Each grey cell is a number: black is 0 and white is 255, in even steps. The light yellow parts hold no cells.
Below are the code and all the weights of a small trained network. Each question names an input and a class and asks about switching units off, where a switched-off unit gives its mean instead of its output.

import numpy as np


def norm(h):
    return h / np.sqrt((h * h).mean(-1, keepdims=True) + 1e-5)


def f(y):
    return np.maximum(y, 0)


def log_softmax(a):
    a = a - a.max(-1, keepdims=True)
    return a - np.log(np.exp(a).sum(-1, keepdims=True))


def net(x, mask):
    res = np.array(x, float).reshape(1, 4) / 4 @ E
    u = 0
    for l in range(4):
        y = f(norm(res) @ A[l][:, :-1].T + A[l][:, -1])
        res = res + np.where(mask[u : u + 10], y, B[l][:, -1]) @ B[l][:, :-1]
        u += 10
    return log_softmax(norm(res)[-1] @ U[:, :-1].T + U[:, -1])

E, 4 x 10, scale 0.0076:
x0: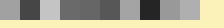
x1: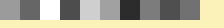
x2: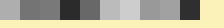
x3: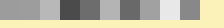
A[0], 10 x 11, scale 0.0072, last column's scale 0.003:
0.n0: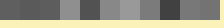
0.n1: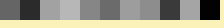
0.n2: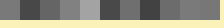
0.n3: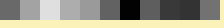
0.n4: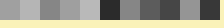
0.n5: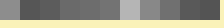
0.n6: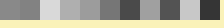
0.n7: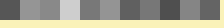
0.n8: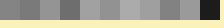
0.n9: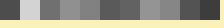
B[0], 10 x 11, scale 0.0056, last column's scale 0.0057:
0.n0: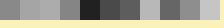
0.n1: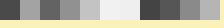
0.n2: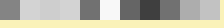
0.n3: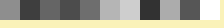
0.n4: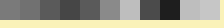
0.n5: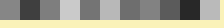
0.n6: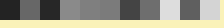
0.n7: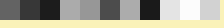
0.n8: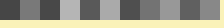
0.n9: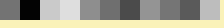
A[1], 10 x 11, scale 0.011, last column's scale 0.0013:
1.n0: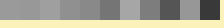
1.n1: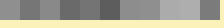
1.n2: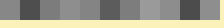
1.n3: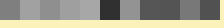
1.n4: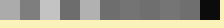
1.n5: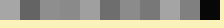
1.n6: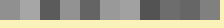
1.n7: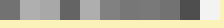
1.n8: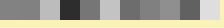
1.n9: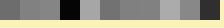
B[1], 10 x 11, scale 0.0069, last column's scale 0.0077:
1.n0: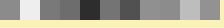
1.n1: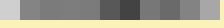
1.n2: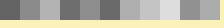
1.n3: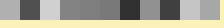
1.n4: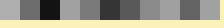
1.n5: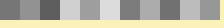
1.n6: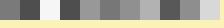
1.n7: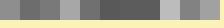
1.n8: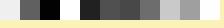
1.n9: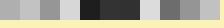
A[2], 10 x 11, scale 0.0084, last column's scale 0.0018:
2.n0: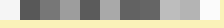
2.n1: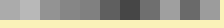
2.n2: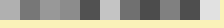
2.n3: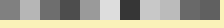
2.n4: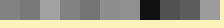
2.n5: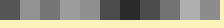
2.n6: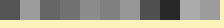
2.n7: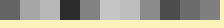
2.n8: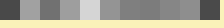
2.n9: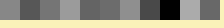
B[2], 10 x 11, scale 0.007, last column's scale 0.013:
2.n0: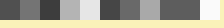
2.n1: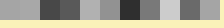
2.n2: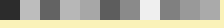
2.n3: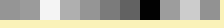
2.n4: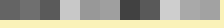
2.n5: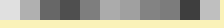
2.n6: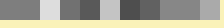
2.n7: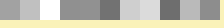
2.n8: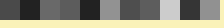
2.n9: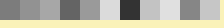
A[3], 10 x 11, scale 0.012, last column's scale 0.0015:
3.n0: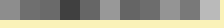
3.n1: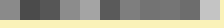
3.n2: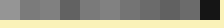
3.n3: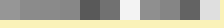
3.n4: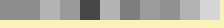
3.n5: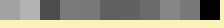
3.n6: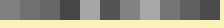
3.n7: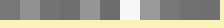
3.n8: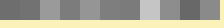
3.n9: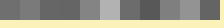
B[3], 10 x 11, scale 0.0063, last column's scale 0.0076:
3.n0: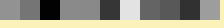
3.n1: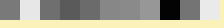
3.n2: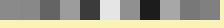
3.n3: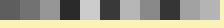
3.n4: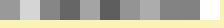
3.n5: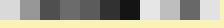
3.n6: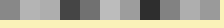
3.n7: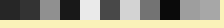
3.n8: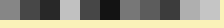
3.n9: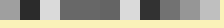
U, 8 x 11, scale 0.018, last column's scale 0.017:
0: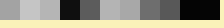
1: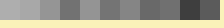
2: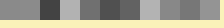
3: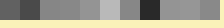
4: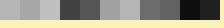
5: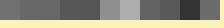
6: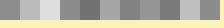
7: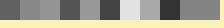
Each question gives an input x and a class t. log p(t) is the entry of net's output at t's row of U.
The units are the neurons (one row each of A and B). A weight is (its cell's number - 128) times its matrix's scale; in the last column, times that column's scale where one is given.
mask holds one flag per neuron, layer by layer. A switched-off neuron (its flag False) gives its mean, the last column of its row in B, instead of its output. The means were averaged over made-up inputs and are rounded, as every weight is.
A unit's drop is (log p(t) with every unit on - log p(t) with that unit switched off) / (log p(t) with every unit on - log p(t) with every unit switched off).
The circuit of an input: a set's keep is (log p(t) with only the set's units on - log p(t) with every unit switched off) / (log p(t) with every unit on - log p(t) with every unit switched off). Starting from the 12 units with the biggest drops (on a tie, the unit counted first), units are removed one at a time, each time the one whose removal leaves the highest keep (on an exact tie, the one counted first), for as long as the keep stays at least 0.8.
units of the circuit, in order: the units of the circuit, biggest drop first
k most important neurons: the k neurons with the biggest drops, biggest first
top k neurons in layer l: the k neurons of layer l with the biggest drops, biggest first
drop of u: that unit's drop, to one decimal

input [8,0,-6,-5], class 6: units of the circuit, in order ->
(0.n2 1.n8)
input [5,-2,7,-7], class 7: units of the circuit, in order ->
(1.n8)
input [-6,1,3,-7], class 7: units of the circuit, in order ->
(1.n8 1.n6)
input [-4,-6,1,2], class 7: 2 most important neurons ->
(1.n8 2.n9)
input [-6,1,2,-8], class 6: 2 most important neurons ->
(1.n8 2.n0)
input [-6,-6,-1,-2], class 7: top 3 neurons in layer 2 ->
(2.n9 2.n4 2.n1)
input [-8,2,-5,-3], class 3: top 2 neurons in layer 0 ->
(0.n7 0.n4)
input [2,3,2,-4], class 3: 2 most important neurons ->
(0.n1 2.n4)
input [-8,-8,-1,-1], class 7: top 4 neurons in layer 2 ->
(2.n9 2.n4 2.n1 2.n6)
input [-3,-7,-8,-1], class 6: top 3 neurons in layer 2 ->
(2.n0 2.n9 2.n6)
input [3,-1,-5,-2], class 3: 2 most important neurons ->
(0.n7 0.n6)
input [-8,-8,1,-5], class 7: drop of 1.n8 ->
0.2
